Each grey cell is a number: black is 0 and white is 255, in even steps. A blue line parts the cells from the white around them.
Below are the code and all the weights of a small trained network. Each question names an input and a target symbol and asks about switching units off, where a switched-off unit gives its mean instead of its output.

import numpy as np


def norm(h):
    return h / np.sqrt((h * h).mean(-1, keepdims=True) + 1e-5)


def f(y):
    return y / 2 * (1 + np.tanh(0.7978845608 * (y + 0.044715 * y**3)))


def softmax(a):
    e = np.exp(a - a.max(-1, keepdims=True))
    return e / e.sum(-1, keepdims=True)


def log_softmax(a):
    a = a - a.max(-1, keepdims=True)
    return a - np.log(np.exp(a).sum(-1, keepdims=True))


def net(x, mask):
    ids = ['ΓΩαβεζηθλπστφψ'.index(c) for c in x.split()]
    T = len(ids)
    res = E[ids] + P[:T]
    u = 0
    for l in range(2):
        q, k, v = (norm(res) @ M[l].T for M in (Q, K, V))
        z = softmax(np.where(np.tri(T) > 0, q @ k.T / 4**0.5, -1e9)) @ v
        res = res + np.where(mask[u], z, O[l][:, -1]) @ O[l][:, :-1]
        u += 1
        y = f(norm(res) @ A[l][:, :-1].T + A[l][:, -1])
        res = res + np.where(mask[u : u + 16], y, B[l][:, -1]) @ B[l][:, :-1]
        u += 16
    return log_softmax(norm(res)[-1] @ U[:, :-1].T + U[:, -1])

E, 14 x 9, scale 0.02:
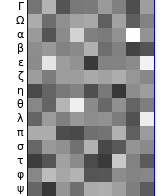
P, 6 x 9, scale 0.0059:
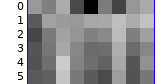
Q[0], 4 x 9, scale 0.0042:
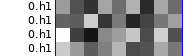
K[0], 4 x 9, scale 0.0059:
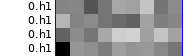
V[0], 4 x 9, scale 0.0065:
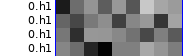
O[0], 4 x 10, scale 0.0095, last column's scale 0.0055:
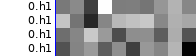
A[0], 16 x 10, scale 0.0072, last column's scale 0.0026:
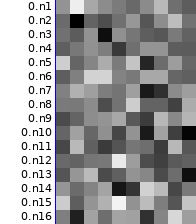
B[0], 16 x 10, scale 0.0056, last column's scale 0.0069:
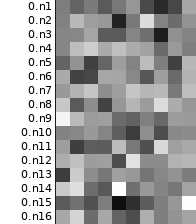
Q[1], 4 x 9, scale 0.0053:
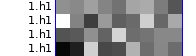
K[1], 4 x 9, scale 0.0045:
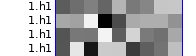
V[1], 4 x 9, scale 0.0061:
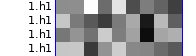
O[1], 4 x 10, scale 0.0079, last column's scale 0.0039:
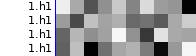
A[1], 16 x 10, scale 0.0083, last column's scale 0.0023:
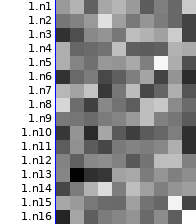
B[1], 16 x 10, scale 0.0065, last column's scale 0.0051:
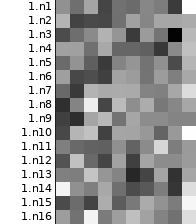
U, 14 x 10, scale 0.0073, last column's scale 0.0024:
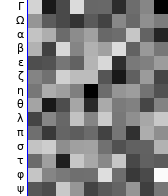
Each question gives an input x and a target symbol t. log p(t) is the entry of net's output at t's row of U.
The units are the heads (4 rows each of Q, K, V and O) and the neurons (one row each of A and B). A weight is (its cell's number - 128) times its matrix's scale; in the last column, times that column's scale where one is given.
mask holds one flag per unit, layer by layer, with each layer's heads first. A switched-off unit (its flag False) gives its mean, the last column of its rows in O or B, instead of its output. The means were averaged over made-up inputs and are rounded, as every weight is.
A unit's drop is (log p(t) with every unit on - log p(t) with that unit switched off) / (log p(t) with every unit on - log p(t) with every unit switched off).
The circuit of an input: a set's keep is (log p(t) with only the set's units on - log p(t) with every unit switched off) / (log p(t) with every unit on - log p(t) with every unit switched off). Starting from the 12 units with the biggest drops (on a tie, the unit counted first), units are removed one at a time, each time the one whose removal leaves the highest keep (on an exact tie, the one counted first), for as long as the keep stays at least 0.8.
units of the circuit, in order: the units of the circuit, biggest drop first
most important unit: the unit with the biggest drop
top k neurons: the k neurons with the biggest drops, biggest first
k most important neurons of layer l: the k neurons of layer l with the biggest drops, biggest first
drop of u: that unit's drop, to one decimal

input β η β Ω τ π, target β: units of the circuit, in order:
[0.h1; 1.h1; 1.n8]
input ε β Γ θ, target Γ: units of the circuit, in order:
[0.n6; 1.n2]
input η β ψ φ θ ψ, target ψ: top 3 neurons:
[1.n13; 1.n3; 0.n8]
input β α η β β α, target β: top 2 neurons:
[1.n8; 0.n14]
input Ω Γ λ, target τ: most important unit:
1.n3
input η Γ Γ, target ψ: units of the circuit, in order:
[1.h1; 1.n3; 0.h1]
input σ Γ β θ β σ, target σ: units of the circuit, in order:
[1.h1; 0.n9]
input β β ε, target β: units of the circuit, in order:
[0.h1; 1.n7; 0.n15]
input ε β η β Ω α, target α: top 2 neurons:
[0.n14; 1.n12]
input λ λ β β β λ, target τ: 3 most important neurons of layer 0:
[0.n16; 0.n7; 0.n11]
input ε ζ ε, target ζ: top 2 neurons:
[0.n1; 0.n15]
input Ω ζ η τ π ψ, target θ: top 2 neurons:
[1.n6; 0.n12]
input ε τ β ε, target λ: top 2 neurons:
[1.n15; 1.n13]
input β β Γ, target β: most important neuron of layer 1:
[1.n7]
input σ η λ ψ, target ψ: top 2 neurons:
[1.n3; 1.n8]
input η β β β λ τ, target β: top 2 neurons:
[0.n14; 0.n16]
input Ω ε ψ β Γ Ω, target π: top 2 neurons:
[0.n15; 1.n10]
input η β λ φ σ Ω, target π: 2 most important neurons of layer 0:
[0.n15; 0.n16]
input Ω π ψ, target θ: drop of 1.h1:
0.3
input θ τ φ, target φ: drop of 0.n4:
0.0
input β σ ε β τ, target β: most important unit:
0.h1
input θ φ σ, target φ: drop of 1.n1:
0.1
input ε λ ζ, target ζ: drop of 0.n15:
0.3
